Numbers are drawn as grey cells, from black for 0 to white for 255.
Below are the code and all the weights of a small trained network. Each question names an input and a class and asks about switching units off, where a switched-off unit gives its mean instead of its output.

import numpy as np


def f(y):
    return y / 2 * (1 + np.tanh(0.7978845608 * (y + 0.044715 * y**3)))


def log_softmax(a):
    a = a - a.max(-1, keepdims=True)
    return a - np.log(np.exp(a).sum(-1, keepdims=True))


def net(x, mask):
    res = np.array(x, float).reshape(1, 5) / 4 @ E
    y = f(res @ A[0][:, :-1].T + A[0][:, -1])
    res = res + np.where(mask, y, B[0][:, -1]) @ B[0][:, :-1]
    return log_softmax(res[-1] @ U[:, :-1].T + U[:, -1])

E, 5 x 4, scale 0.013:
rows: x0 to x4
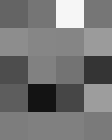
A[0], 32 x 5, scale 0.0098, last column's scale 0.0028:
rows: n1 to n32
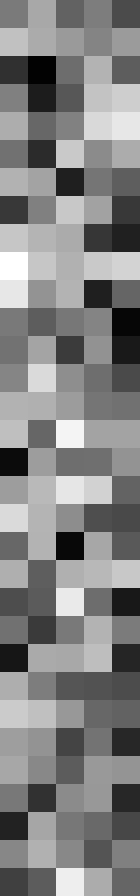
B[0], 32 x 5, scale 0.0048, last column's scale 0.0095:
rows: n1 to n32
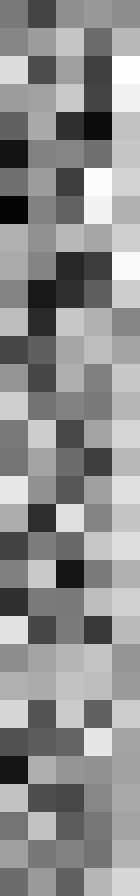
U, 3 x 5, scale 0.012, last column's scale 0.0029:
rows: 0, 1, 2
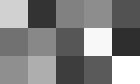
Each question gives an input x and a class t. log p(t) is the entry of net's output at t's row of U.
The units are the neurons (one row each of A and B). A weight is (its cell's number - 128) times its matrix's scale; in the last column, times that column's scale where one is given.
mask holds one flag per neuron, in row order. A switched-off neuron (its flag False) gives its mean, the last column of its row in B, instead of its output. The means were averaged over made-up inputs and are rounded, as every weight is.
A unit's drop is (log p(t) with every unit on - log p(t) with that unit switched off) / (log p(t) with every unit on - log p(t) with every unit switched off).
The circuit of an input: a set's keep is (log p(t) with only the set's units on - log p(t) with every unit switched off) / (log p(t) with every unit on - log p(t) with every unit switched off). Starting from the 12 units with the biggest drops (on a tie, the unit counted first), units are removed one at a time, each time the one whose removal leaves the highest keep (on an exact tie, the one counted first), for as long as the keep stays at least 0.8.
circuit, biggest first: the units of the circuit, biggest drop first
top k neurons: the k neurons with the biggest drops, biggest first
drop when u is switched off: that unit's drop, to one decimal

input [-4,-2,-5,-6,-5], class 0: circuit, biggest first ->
(n19; n26)
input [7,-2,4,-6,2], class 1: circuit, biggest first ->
(n8; n22)
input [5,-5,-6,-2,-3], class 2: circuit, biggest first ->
(n10; n21)
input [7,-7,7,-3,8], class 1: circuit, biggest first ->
(n22; n8)
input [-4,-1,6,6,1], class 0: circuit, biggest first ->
(n3)
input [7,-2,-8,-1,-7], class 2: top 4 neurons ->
(n10; n5; n21; n7)
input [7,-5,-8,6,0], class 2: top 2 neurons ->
(n5; n21)
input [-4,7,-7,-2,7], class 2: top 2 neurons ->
(n10; n5)
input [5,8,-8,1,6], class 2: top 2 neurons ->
(n5; n10)
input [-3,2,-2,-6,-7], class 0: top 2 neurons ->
(n19; n26)
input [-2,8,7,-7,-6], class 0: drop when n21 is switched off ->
0.0
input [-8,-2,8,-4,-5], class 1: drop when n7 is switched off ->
0.1
